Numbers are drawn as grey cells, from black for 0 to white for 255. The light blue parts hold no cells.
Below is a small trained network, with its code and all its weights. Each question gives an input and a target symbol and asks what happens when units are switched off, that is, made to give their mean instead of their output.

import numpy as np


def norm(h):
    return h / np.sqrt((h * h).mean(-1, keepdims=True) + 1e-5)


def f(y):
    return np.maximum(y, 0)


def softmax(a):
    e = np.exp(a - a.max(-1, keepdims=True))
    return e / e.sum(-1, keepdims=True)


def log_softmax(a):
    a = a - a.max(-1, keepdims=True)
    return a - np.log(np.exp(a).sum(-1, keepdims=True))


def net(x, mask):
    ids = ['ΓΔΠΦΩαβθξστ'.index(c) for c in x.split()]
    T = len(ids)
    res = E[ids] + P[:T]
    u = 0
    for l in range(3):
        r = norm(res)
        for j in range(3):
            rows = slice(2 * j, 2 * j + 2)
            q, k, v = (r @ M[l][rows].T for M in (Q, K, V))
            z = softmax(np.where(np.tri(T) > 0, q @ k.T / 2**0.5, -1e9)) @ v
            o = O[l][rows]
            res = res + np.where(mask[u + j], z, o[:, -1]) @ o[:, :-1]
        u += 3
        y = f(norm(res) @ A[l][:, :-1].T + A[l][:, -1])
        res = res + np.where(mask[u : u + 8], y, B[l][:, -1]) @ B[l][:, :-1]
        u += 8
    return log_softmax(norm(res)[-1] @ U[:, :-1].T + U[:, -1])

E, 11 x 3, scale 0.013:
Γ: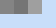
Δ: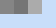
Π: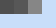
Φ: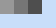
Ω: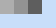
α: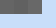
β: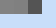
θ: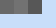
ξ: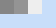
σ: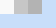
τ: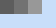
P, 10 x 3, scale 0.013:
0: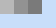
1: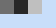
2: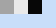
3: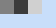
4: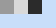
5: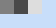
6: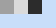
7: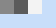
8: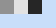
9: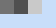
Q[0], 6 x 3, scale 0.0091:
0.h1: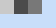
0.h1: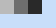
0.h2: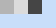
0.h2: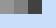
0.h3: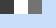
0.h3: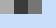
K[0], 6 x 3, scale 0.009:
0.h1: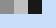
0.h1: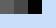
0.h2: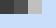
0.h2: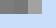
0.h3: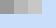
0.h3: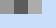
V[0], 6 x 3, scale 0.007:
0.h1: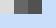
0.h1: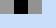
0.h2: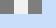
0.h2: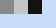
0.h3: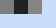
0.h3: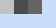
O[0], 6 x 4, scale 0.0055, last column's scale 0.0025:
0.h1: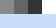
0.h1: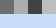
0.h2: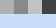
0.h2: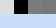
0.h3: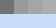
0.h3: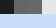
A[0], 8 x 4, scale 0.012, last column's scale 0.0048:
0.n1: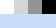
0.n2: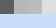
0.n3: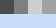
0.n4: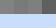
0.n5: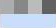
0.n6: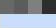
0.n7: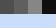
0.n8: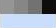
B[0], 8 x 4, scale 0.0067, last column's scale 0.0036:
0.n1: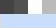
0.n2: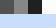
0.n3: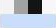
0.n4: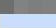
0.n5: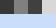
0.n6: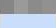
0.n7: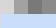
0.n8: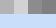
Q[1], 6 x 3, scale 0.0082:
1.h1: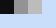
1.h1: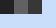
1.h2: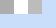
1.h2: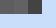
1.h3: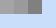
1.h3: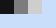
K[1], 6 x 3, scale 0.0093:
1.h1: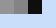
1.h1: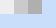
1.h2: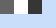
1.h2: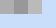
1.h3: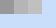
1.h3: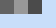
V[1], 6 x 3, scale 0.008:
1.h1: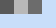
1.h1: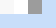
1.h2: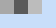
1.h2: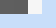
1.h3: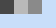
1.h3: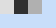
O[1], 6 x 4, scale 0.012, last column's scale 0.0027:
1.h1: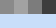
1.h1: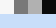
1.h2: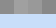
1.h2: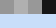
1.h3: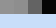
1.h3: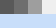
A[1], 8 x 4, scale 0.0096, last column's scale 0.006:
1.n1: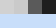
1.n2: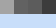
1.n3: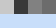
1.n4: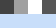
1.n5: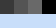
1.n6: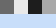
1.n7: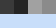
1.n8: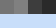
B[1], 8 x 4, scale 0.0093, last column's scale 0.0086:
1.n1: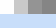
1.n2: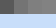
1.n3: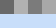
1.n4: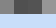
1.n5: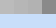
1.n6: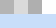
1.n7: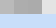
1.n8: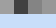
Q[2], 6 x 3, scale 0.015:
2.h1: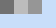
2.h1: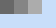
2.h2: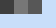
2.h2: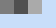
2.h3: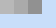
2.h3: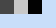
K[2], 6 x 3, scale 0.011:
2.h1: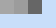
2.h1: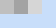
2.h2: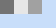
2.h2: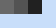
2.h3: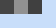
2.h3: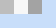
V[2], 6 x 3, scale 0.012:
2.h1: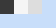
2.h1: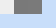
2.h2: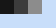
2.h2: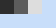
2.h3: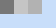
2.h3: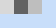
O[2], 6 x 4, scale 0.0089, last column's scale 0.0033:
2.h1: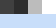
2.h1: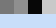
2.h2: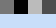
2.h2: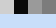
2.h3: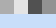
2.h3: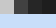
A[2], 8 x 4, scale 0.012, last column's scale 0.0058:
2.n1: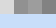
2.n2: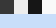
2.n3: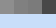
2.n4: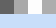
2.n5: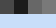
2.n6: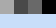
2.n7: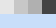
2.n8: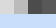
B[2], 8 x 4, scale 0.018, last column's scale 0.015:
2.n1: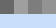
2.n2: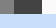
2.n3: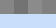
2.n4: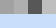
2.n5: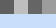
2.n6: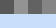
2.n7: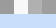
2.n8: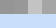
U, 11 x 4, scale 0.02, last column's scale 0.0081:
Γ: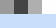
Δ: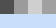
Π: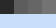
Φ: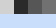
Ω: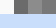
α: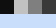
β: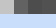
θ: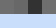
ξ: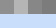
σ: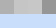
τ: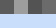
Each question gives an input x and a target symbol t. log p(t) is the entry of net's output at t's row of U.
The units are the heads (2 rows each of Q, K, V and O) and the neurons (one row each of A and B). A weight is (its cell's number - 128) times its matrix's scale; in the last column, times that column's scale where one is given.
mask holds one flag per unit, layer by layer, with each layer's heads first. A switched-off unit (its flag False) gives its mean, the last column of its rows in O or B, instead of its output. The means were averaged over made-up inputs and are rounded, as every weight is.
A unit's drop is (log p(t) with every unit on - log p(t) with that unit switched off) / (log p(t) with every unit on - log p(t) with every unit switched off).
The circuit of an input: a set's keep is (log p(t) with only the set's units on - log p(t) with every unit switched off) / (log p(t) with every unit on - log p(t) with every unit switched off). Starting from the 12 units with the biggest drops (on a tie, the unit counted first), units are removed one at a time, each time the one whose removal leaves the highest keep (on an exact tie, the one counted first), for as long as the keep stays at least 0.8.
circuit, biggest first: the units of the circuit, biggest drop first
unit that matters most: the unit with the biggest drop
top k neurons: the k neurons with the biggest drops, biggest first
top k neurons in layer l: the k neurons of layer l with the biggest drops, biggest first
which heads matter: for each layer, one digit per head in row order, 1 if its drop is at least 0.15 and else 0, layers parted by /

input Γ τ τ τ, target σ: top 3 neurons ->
(1.n7; 0.n1; 2.n2)
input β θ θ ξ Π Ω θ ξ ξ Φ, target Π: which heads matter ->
111 / 001 / 001
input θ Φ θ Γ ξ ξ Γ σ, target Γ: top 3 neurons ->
(1.n6; 0.n3; 2.n2)
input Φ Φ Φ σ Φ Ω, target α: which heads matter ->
111 / 011 / 001
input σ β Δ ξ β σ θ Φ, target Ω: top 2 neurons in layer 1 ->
(1.n6; 1.n4)
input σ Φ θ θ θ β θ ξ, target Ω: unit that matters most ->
1.n7
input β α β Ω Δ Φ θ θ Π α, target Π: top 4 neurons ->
(1.n6; 2.n7; 2.n5; 0.n3)
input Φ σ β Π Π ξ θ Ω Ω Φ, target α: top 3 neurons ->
(2.n5; 2.n2; 0.n1)
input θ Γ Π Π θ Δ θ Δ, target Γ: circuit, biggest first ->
(2.h2; 1.n6)
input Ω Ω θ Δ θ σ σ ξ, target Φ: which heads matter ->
000 / 001 / 011
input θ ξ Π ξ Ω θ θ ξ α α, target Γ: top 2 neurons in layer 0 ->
(0.n3; 0.n2)
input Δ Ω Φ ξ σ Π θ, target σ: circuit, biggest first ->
(1.h1; 2.n8)
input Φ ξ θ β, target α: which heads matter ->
111 / 000 / 001
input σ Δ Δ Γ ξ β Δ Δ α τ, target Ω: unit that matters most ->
2.h3
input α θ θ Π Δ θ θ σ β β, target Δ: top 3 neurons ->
(2.n2; 1.n6; 0.n3)
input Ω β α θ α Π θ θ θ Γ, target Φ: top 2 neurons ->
(1.n6; 0.n1)
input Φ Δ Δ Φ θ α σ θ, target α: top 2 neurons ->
(2.n5; 2.n2)
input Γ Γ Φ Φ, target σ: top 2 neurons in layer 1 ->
(1.n7; 1.n6)
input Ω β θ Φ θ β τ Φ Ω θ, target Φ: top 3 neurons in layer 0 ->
(0.n1; 0.n3; 0.n2)
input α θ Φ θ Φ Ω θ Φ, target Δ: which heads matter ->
110 / 100 / 011
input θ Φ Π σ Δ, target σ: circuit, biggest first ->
(1.h1; 2.n2)
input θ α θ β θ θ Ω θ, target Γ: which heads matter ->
010 / 101 / 011
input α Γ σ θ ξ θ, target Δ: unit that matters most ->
0.h2
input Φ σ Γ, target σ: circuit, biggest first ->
(2.n7; 1.h1)
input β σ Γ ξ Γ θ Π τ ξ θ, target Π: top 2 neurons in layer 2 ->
(2.n5; 2.n7)
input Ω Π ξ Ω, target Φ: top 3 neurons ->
(1.n6; 0.n1; 1.n7)
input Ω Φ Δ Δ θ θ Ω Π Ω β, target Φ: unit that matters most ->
1.n6
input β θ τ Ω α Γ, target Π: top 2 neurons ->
(1.n6; 2.n7)
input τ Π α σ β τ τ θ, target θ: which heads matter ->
010 / 011 / 110
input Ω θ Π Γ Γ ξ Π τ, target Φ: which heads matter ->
010 / 001 / 011
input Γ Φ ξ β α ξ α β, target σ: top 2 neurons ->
(1.n7; 0.n1)
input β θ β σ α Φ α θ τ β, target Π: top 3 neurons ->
(1.n6; 2.n7; 2.n5)
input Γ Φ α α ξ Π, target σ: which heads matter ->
000 / 010 / 000
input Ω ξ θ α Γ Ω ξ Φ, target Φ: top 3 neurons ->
(1.n6; 0.n1; 2.n7)
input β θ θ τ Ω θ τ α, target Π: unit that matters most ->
2.h3
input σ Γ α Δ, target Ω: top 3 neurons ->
(1.n6; 0.n3; 2.n2)
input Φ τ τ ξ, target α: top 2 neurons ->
(2.n5; 2.n2)
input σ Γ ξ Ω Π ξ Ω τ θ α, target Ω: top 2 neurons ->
(1.n6; 2.n2)
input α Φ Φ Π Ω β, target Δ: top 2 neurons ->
(2.n2; 1.n6)
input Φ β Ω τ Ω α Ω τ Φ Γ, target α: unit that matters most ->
2.n5
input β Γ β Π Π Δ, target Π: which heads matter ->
111 / 011 / 001
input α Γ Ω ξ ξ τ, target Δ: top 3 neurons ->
(2.n2; 0.n3; 1.n6)
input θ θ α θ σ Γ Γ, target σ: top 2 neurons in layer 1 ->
(1.n6; 1.n8)
